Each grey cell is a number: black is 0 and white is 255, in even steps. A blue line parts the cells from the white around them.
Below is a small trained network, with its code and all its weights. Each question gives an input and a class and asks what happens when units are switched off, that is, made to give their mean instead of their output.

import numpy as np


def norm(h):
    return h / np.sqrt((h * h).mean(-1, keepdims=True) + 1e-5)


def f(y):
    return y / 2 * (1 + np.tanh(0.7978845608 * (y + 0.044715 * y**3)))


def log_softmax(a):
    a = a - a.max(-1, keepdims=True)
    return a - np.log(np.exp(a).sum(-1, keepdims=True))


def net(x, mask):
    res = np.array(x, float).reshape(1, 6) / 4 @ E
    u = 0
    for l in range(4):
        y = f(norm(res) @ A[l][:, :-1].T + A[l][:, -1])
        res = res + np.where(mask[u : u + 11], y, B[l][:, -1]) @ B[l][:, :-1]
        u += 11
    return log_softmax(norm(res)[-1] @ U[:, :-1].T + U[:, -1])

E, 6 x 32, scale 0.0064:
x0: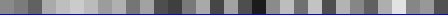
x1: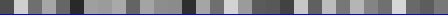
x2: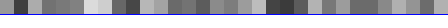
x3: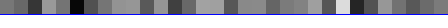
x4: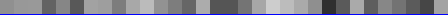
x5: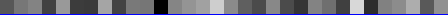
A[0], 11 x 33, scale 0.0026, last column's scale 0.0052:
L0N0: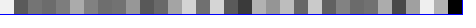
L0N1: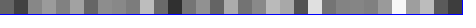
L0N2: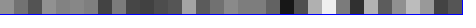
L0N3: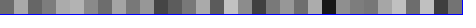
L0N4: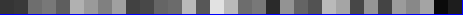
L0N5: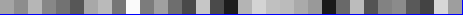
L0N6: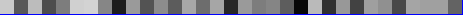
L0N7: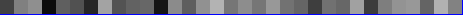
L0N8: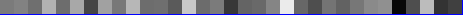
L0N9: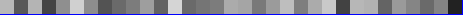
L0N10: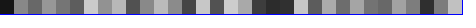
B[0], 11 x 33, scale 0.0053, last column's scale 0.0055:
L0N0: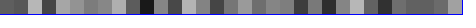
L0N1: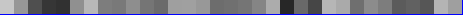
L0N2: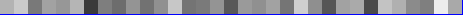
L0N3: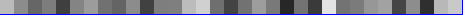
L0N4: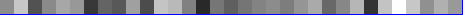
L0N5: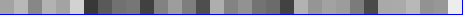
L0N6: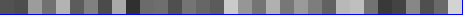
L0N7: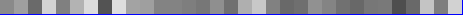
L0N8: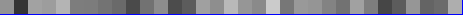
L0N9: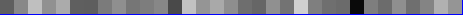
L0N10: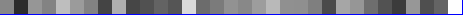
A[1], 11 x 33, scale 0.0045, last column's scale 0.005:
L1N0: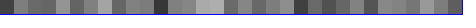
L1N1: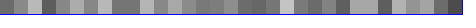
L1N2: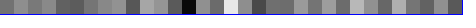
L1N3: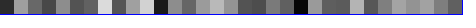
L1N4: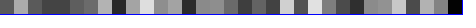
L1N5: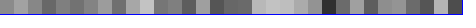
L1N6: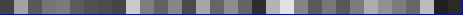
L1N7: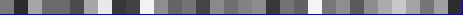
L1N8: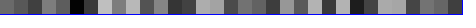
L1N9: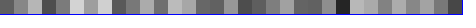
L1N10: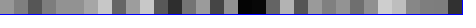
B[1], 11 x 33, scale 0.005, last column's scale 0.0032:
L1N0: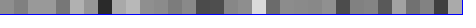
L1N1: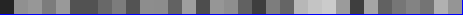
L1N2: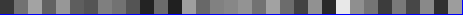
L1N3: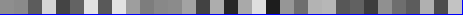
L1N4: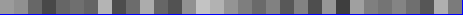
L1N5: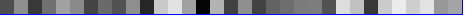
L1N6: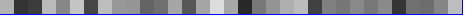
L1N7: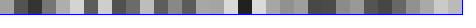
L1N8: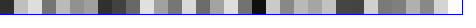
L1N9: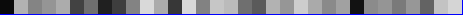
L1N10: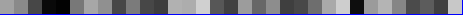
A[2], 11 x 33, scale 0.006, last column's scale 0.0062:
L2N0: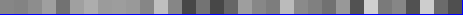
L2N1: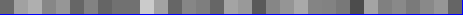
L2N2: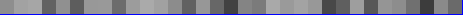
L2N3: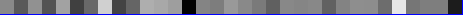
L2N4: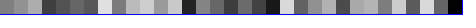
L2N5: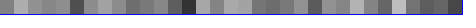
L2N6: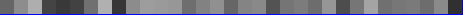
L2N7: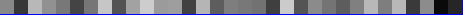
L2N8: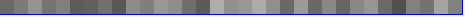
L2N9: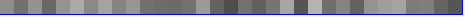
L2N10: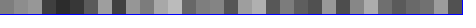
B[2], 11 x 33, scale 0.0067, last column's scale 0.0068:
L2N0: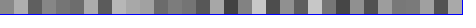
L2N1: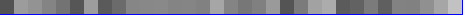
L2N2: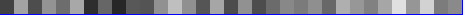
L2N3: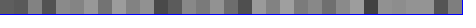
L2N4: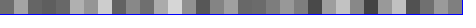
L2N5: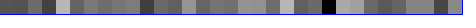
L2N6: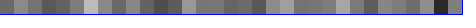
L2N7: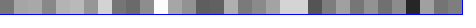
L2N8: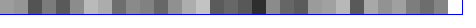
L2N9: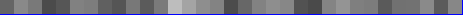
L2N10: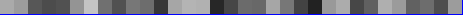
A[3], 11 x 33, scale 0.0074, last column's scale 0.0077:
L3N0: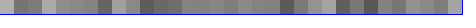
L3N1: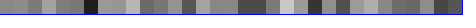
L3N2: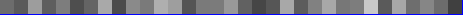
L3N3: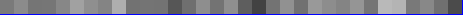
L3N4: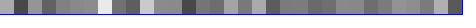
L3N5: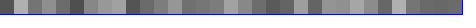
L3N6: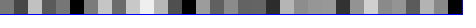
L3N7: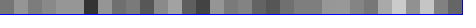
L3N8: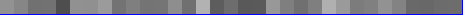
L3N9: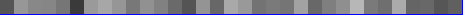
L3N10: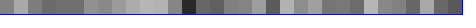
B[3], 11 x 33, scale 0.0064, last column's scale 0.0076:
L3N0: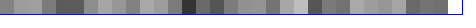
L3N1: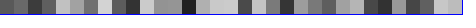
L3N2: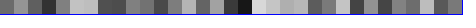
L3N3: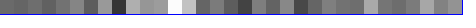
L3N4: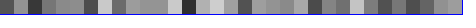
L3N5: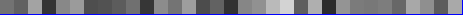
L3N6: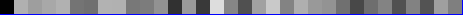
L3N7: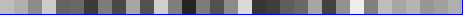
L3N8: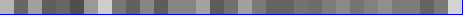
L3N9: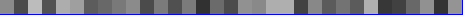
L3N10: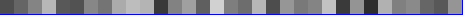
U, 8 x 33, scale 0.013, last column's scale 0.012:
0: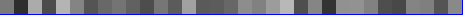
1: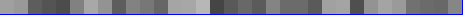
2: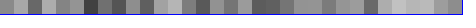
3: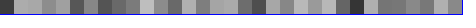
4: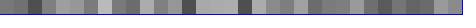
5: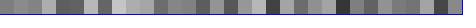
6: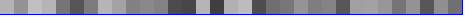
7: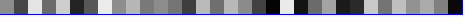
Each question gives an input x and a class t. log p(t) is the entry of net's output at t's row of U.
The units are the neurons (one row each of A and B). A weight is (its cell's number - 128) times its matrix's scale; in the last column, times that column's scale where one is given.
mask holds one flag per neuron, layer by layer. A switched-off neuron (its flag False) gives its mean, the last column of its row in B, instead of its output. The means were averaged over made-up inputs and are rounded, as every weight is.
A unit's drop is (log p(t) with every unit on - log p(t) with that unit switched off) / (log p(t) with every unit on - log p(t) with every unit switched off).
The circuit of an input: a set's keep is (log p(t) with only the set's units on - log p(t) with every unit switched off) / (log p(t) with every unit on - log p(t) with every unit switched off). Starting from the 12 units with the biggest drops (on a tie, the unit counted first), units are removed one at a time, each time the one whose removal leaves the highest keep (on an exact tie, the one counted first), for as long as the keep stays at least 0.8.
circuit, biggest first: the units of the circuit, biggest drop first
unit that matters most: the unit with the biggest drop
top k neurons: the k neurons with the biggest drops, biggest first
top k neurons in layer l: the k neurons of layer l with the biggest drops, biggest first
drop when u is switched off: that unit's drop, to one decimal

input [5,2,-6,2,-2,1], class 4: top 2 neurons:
L3N1; L2N8
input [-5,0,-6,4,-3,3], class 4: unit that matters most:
L1N6
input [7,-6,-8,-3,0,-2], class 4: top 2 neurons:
L3N1; L1N6
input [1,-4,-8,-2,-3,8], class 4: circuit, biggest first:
L1N6; L3N1
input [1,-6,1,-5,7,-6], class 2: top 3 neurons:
L0N10; L2N2; L1N5
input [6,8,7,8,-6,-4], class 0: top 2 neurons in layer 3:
L3N5; L3N9
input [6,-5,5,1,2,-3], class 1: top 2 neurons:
L0N10; L0N1
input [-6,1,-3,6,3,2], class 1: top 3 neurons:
L2N8; L2N10; L0N7
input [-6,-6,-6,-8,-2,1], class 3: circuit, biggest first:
L1N9; L0N10
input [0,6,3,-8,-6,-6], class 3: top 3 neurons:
L0N5; L1N9; L0N6
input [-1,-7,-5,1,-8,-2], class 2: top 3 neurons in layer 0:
L0N4; L0N2; L0N10
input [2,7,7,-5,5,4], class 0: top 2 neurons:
L1N2; L3N9
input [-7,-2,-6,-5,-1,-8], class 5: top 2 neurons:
L2N0; L0N3
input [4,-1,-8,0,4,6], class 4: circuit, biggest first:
L3N1
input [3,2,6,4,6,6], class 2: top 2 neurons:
L1N5; L0N5
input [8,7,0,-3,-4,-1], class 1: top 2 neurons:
L1N10; L0N3
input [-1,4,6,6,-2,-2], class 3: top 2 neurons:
L1N8; L2N1
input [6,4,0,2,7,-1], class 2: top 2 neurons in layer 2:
L2N2; L2N8
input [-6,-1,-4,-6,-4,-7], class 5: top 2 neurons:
L2N0; L0N3
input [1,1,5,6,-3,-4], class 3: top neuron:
L1N8
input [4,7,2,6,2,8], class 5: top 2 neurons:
L1N3; L0N6
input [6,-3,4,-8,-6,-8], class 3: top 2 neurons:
L1N9; L0N7
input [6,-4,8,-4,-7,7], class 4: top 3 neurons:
L1N7; L0N5; L3N4
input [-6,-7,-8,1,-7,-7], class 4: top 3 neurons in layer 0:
L0N10; L0N5; L0N7
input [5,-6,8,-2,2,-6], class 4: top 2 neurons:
L3N4; L1N7
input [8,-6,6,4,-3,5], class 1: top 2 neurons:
L1N10; L0N10
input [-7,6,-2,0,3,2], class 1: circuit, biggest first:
L2N10
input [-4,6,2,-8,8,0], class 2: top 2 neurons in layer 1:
L1N5; L1N8
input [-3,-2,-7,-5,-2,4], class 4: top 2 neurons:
L1N6; L3N1
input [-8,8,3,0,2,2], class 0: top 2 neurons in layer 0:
L0N3; L0N10
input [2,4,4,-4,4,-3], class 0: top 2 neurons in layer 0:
L0N2; L0N7
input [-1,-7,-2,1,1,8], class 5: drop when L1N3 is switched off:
0.3
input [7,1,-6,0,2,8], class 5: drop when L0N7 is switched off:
0.2
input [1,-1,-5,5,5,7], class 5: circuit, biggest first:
L1N3
